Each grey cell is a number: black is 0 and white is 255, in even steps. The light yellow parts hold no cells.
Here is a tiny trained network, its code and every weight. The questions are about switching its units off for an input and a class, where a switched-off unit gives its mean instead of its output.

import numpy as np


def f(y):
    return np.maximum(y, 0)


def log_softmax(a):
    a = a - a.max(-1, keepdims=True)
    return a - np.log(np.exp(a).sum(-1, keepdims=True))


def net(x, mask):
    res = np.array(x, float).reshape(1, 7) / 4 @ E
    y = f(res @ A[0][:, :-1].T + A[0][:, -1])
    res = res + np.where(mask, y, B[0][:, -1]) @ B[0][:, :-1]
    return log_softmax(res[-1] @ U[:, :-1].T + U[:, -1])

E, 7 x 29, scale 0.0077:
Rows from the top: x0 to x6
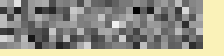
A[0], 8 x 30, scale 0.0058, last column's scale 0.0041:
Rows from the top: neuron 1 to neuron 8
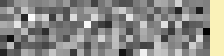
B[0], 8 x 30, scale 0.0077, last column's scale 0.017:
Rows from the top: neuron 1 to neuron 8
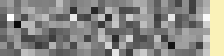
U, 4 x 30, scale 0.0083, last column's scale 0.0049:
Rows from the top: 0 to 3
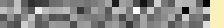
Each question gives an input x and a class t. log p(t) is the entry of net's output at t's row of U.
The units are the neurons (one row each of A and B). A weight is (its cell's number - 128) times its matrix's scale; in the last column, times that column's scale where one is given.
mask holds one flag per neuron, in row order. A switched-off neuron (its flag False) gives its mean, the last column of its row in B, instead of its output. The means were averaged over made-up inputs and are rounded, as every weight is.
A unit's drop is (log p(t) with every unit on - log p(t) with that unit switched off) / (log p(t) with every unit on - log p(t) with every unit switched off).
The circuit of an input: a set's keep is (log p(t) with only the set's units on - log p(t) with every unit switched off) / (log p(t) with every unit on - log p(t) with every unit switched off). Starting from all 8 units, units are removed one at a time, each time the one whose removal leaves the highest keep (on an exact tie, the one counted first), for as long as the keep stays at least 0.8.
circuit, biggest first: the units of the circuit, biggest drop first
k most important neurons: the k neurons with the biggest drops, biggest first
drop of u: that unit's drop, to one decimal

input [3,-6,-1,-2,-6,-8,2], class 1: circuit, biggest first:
neuron 3
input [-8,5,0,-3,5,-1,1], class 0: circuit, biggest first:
neuron 6; neuron 3
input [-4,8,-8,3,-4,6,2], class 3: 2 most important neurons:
neuron 2; neuron 6
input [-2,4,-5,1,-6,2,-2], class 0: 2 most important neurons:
neuron 4; neuron 8
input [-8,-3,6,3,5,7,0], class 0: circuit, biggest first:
neuron 3; neuron 4; neuron 8
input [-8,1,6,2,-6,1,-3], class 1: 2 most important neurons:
neuron 4; neuron 6
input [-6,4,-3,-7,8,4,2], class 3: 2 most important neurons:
neuron 3; neuron 8
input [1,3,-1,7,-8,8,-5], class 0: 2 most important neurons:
neuron 7; neuron 4
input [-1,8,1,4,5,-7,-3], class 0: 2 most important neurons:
neuron 6; neuron 7
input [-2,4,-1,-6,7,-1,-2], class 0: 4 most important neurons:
neuron 6; neuron 3; neuron 4; neuron 2
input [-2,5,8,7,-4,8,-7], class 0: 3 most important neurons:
neuron 7; neuron 3; neuron 4
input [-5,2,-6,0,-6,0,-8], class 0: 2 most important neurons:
neuron 7; neuron 4
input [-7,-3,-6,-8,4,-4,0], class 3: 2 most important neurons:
neuron 3; neuron 8
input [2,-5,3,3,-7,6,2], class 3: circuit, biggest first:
neuron 4
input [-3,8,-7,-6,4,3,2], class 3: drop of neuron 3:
0.1
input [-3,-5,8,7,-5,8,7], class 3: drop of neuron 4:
0.0
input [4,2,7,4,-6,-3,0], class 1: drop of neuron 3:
0.1
